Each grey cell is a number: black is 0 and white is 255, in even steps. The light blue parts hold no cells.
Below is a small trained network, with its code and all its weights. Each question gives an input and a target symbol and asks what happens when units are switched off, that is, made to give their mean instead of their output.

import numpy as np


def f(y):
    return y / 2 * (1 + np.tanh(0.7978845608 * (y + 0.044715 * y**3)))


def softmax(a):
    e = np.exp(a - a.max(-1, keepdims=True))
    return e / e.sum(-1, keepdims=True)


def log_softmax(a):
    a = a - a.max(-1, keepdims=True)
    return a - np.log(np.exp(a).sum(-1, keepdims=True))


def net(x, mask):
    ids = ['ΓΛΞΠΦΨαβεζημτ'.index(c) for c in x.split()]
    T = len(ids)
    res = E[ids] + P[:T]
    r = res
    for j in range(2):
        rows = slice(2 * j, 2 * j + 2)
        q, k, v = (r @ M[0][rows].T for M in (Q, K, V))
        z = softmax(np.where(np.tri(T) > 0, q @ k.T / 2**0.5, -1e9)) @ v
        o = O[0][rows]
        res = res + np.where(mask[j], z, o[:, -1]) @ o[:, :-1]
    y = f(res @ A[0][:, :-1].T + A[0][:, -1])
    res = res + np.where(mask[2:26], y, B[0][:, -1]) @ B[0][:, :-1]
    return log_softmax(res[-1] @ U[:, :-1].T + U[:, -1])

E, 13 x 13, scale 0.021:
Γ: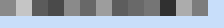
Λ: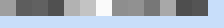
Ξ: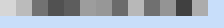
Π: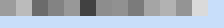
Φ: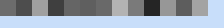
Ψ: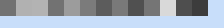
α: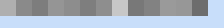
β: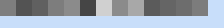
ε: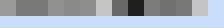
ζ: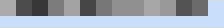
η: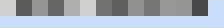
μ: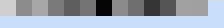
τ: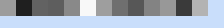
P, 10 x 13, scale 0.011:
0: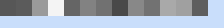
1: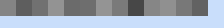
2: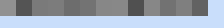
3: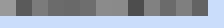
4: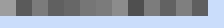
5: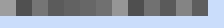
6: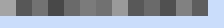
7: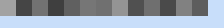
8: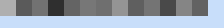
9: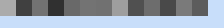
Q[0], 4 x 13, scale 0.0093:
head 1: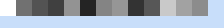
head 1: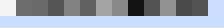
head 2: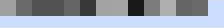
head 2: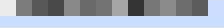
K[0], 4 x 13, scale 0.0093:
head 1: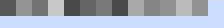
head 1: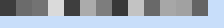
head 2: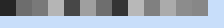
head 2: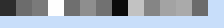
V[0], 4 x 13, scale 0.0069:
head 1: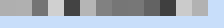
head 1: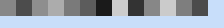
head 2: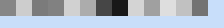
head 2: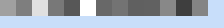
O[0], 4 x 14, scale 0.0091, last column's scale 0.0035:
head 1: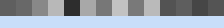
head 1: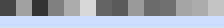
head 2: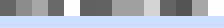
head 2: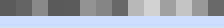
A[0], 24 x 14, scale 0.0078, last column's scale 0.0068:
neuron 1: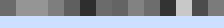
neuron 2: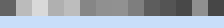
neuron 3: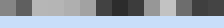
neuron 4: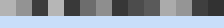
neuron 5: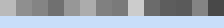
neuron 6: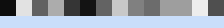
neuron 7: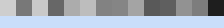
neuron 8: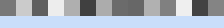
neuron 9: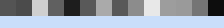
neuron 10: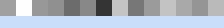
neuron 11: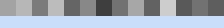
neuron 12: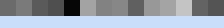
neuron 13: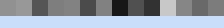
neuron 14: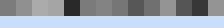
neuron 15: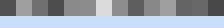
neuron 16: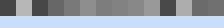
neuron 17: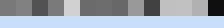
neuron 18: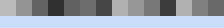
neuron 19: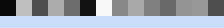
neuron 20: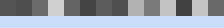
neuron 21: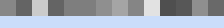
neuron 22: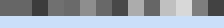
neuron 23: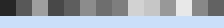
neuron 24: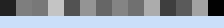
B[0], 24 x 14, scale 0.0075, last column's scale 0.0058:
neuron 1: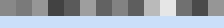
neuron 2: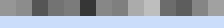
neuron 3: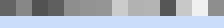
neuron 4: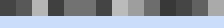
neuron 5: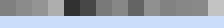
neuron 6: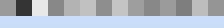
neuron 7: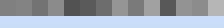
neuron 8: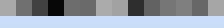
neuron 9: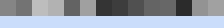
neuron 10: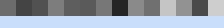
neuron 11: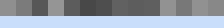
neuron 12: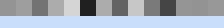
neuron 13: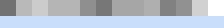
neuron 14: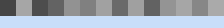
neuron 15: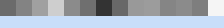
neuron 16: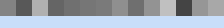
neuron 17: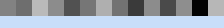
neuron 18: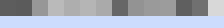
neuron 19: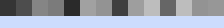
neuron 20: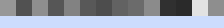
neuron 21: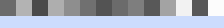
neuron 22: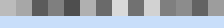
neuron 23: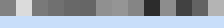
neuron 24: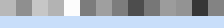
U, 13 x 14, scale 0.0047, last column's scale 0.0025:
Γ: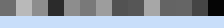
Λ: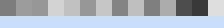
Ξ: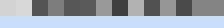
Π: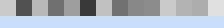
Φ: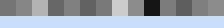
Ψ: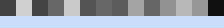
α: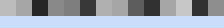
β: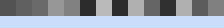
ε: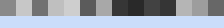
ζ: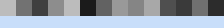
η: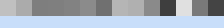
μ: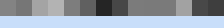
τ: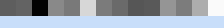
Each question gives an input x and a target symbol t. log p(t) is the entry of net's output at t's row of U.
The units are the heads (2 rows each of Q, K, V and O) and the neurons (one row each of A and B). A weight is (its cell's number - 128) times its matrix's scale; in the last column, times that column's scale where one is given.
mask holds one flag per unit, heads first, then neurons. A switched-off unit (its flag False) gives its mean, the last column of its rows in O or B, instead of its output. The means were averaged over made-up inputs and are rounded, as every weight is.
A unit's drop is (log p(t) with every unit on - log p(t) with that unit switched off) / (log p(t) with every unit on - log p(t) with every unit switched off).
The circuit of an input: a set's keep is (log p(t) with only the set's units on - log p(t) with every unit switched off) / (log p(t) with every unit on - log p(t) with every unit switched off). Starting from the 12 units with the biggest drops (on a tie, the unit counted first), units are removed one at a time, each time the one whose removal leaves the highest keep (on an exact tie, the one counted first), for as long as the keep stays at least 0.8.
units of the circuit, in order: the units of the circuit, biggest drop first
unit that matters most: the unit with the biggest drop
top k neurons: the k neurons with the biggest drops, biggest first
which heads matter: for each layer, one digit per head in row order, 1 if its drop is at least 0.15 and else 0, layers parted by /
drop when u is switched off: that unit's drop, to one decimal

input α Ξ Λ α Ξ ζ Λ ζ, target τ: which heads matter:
10
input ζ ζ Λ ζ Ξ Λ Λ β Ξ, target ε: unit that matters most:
head 1
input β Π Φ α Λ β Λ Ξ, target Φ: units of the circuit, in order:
[head 2; neuron 4]
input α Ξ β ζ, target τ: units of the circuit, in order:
[head 1; neuron 12]
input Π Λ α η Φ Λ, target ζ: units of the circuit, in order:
[head 2; neuron 2]
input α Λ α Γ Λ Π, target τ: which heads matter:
10
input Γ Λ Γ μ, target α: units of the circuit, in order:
[head 1; neuron 14; neuron 21; neuron 13]
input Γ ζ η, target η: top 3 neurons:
[neuron 3; neuron 10; neuron 7]
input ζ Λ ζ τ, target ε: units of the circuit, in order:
[head 1; head 2; neuron 17; neuron 13]
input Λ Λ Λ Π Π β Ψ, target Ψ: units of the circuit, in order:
[neuron 3; neuron 14]
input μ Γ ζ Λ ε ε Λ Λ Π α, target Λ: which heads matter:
10
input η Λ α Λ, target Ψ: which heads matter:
01
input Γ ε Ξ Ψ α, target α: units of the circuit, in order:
[head 1; neuron 21; neuron 14; neuron 13]
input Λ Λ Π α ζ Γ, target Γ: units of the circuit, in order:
[neuron 1; neuron 21]
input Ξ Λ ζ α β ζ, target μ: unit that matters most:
head 1
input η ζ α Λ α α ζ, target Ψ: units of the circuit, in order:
[head 2; neuron 21]
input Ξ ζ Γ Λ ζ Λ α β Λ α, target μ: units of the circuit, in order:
[head 1; head 2; neuron 9; neuron 21]
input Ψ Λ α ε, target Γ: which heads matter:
11
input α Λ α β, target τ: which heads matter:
10
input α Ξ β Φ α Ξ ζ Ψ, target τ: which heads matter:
10
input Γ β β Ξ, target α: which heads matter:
11
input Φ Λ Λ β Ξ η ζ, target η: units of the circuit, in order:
[head 2; neuron 22; head 1; neuron 13]
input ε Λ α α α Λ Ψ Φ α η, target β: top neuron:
[neuron 12]
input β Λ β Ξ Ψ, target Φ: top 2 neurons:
[neuron 4; neuron 21]
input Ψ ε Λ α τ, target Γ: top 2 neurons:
[neuron 17; neuron 23]
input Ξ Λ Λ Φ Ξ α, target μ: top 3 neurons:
[neuron 9; neuron 21; neuron 10]
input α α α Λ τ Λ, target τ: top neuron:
[neuron 13]
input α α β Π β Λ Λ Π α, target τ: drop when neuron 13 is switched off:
0.1
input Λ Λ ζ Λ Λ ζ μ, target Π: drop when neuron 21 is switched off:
0.1
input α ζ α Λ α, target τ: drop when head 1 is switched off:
0.6
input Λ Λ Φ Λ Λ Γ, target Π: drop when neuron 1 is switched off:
0.1
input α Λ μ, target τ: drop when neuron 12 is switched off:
0.0
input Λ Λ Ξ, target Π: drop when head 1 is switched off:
0.7
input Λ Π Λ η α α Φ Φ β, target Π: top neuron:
[neuron 1]
